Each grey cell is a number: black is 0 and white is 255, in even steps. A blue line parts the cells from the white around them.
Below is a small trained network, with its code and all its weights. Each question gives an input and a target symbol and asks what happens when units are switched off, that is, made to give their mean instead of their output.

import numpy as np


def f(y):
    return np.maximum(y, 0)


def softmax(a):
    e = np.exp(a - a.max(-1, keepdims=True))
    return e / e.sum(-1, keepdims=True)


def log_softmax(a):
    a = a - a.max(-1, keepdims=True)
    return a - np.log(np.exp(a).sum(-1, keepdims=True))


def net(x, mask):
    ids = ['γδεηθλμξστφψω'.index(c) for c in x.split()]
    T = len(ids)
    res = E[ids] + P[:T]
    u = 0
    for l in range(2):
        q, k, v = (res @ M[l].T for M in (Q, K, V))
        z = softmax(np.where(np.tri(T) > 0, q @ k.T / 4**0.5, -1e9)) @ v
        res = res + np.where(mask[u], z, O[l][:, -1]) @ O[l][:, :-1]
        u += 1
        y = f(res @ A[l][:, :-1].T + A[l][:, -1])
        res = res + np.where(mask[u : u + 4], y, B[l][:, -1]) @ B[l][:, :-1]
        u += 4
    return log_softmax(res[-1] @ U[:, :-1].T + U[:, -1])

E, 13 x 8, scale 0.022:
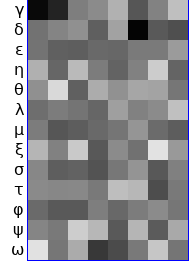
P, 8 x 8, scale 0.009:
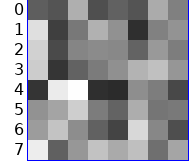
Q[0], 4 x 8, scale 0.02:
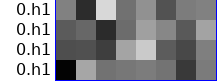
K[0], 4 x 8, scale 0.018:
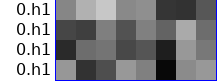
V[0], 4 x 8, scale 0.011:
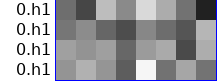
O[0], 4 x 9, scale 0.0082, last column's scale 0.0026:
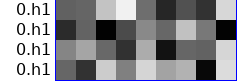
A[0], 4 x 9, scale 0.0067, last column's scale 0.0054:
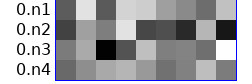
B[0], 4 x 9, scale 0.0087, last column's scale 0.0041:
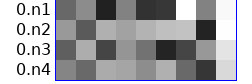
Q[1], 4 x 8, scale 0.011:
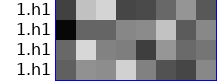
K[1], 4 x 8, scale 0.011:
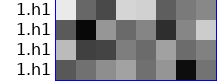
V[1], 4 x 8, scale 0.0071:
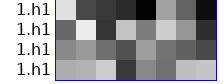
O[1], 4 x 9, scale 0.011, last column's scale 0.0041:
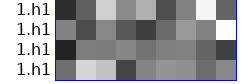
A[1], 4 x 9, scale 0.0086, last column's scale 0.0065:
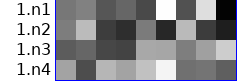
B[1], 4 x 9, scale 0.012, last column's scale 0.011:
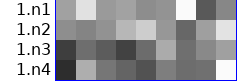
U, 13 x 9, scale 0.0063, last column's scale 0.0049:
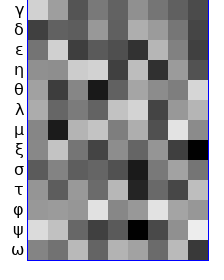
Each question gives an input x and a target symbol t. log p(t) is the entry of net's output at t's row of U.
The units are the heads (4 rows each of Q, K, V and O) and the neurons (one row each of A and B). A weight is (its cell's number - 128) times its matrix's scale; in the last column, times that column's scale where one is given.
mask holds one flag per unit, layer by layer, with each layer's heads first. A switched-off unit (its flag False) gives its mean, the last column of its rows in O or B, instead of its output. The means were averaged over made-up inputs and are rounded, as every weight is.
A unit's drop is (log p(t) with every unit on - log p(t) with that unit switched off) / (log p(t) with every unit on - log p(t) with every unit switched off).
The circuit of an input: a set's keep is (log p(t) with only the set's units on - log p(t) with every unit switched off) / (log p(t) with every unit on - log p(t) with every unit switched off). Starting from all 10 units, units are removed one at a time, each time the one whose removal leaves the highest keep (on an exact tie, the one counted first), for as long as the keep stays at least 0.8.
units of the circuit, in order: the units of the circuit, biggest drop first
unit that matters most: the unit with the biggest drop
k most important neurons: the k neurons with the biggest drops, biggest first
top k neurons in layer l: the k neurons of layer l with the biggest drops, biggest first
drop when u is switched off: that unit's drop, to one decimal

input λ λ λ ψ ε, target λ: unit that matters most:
1.n2
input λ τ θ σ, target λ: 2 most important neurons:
(1.n2 0.n3)
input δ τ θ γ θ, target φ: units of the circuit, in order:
(0.n1 1.n2)
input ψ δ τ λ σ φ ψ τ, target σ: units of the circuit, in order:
(0.h1 1.h1 0.n3)
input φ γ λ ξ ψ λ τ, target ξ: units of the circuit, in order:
(0.h1 1.h1 1.n4)
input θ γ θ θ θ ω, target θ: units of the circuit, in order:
(1.h1 0.h1)
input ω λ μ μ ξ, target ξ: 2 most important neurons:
(1.n4 0.n1)
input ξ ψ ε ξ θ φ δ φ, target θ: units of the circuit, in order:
(0.n1 1.h1 0.h1)
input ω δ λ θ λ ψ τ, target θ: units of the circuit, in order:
(0.n1 0.h1 1.h1)
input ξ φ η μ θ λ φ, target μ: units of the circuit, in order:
(1.h1 0.h1)
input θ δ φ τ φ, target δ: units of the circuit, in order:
(0.h1 1.h1)
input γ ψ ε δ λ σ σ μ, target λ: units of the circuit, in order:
(0.h1 1.n2 1.h1)
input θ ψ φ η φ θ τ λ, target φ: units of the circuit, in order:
(0.h1 1.n1)
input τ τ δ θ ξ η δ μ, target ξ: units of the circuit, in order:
(1.h1 0.h1 1.n4)
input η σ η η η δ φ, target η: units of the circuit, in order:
(0.h1)
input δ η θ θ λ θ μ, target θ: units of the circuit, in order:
(0.h1 1.h1 0.n1)
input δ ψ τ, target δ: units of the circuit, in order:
(0.h1 1.n4)
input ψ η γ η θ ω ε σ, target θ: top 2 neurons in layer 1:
(1.n2 1.n3)
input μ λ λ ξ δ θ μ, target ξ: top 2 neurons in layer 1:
(1.n4 1.n2)
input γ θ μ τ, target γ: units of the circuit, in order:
(1.h1)
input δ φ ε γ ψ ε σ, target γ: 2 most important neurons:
(0.n1 1.n1)
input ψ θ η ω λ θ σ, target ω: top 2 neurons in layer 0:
(0.n3 0.n2)
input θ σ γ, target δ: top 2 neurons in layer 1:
(1.n4 1.n2)
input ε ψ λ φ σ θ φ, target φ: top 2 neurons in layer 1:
(1.n1 1.n4)
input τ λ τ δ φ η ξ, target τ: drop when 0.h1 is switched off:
1.1
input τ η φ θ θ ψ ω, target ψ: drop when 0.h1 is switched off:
1.2
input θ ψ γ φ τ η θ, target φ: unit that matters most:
1.n2
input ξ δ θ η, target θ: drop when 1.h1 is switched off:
0.4
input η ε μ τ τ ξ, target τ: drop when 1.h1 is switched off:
0.0
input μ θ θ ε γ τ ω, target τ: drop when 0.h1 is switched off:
1.1
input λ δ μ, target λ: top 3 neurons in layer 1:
(1.n2 1.n4 1.n3)
